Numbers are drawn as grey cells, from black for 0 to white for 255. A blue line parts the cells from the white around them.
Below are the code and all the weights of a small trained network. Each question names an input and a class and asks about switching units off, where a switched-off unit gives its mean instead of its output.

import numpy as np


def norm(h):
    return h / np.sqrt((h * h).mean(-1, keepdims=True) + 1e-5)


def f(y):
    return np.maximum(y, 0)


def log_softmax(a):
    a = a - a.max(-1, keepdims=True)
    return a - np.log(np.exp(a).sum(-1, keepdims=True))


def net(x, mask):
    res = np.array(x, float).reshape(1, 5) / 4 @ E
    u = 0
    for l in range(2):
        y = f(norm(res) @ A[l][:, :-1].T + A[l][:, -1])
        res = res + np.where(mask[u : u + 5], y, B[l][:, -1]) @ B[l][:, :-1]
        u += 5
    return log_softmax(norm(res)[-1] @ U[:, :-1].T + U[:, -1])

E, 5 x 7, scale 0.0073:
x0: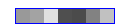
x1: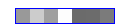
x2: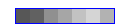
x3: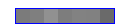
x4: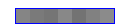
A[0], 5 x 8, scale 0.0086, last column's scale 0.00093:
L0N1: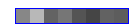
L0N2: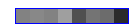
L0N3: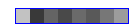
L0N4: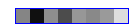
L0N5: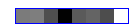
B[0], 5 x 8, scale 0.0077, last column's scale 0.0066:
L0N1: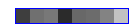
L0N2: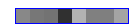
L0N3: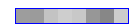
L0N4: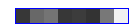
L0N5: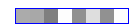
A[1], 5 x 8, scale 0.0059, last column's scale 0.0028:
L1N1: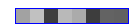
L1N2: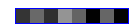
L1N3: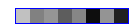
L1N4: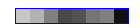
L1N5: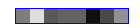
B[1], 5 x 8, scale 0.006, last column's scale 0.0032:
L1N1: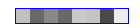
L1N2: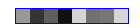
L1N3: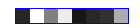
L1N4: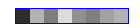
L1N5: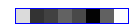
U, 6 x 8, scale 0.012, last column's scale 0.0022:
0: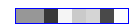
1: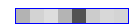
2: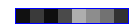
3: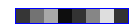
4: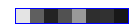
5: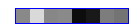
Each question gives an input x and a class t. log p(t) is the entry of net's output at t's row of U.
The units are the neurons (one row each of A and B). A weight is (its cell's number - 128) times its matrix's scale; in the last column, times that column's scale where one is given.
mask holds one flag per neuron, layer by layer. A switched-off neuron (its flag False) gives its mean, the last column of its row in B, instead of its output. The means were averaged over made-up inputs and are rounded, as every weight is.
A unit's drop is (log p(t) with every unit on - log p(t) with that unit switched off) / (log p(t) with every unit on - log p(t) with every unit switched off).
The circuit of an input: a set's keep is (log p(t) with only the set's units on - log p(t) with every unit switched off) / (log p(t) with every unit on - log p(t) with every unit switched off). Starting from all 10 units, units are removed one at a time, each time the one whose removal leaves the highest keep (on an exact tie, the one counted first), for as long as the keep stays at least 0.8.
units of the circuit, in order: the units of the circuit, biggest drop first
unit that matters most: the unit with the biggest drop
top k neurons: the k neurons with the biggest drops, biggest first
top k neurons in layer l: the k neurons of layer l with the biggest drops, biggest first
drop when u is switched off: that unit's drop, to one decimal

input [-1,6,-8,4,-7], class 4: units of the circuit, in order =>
(L1N5, L1N1)
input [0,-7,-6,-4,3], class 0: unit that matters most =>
L0N5
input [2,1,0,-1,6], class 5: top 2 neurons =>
(L0N5, L0N3)
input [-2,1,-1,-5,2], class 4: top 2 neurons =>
(L0N5, L1N5)
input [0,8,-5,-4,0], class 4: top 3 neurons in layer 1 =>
(L1N5, L1N2, L1N1)
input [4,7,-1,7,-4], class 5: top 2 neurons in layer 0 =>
(L0N5, L0N3)
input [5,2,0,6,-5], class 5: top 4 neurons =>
(L0N5, L0N3, L1N3, L1N1)
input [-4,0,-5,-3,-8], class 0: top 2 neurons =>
(L0N5, L0N4)
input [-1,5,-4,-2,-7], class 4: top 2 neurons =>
(L1N5, L1N2)
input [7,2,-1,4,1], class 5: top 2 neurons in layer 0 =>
(L0N5, L0N3)
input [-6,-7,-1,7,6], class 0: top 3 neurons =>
(L0N5, L0N3, L0N1)
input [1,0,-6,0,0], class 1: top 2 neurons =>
(L0N5, L0N4)
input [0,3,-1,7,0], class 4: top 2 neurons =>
(L1N5, L0N3)
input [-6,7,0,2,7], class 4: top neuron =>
(L0N5)
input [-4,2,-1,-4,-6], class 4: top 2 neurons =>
(L0N5, L1N5)
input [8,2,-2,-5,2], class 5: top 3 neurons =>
(L0N5, L1N3, L0N3)
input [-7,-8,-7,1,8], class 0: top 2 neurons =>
(L0N5, L0N3)
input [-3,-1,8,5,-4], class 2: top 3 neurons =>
(L0N5, L0N3, L0N4)
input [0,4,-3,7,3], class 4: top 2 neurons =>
(L1N5, L1N2)
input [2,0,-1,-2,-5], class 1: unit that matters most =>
L0N4
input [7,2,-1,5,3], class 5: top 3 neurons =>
(L0N5, L0N3, L1N3)
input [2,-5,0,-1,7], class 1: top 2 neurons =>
(L0N5, L0N3)
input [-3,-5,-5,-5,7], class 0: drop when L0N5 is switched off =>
1.0
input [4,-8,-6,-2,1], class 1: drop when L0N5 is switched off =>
0.9
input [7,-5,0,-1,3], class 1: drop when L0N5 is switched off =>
0.7
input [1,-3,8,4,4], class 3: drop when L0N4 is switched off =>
0.2
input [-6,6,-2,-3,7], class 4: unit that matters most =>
L0N5
